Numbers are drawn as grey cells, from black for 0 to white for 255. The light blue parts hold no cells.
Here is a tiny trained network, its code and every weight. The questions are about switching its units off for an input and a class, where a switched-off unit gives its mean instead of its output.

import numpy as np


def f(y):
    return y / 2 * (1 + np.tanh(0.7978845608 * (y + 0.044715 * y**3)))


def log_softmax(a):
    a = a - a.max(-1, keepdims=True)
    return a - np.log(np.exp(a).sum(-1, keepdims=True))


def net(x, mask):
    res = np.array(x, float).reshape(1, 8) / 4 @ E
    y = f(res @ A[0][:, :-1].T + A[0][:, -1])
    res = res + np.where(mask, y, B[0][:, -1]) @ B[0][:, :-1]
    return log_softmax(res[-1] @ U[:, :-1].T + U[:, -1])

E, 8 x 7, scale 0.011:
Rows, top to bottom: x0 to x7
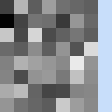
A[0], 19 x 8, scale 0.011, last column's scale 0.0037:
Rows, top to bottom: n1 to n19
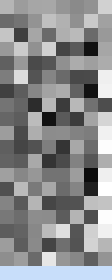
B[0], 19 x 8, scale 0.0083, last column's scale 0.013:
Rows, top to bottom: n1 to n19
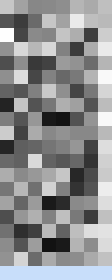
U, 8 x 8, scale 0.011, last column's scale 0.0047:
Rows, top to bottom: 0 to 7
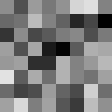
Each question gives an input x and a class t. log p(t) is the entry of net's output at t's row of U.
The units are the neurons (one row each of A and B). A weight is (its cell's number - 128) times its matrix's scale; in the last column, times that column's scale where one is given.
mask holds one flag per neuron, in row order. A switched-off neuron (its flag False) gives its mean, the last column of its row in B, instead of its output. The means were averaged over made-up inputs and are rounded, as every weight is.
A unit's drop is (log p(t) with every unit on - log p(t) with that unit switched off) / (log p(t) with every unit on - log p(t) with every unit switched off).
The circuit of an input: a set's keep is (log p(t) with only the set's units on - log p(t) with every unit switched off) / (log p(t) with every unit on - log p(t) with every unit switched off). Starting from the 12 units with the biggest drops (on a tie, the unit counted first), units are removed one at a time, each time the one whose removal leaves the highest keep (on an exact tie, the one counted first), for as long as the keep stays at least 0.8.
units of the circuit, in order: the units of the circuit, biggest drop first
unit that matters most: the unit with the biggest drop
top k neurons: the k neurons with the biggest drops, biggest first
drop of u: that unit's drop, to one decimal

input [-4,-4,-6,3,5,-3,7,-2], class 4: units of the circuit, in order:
[n4 n5]
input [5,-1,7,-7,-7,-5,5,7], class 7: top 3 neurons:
[n6 n4 n11]
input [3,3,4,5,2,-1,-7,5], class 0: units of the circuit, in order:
[n2 n14]
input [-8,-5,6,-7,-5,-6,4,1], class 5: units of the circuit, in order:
[n3]
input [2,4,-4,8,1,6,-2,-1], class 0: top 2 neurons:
[n2 n14]
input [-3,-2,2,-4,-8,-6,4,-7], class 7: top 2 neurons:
[n4 n6]
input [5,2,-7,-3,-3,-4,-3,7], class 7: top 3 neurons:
[n6 n14 n19]
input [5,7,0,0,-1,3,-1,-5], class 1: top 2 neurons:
[n12 n7]
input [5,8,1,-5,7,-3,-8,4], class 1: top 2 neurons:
[n7 n14]
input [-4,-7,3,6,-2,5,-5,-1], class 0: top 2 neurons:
[n2 n17]
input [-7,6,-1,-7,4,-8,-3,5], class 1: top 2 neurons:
[n13 n17]
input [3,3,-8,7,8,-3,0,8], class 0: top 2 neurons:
[n2 n17]
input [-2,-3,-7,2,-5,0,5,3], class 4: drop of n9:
0.3
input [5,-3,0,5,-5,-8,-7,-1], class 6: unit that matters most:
n17
